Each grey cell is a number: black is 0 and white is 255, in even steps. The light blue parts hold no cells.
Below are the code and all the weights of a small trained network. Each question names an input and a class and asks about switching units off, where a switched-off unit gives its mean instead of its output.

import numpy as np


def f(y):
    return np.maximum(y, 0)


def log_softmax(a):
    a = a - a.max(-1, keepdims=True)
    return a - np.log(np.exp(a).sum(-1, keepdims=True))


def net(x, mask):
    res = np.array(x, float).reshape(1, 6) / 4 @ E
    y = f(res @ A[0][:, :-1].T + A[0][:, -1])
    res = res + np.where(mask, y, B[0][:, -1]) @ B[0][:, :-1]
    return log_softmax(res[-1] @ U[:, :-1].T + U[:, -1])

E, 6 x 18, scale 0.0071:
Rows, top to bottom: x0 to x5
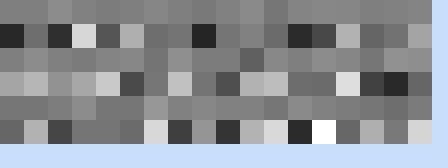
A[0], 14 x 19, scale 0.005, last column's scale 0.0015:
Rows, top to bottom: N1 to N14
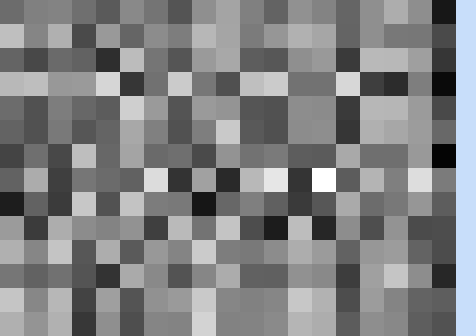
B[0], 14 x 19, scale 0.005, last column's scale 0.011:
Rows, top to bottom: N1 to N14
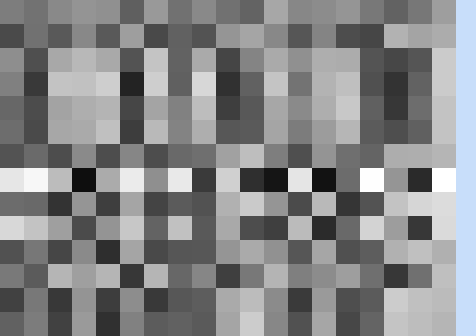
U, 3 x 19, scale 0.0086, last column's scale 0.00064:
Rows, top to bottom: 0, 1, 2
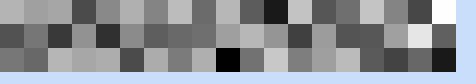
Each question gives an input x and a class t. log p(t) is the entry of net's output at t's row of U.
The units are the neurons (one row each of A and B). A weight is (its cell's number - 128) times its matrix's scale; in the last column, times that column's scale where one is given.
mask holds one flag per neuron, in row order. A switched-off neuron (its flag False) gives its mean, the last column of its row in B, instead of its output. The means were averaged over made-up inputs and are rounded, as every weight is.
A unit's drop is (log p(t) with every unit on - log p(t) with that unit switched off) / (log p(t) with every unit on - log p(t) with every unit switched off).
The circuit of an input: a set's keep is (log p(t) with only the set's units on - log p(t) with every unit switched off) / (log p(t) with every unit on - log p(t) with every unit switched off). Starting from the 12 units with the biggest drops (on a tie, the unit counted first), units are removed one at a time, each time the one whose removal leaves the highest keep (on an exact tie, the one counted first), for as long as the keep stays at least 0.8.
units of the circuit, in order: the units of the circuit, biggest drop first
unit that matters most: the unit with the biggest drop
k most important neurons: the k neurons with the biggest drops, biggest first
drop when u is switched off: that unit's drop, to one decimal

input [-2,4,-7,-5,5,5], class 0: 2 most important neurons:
[N8, N4]
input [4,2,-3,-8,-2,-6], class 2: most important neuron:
[N8]
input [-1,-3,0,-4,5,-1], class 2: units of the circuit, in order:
[N9, N8]
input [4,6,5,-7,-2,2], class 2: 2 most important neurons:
[N3, N5]
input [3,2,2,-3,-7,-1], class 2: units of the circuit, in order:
[N8, N13, N14]
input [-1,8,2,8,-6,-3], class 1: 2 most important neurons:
[N9, N7]
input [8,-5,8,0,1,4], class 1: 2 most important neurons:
[N10, N13]
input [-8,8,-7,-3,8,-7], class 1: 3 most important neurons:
[N8, N9, N7]
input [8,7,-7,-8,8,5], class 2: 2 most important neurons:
[N3, N5]
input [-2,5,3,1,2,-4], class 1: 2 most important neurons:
[N8, N9]
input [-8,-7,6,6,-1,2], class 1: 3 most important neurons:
[N13, N14, N11]
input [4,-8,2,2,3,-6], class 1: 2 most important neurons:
[N8, N13]
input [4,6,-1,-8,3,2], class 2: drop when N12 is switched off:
0.1
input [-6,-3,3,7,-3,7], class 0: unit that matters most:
N8
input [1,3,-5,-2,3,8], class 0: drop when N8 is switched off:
0.8
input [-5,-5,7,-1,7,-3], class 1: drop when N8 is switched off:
0.6
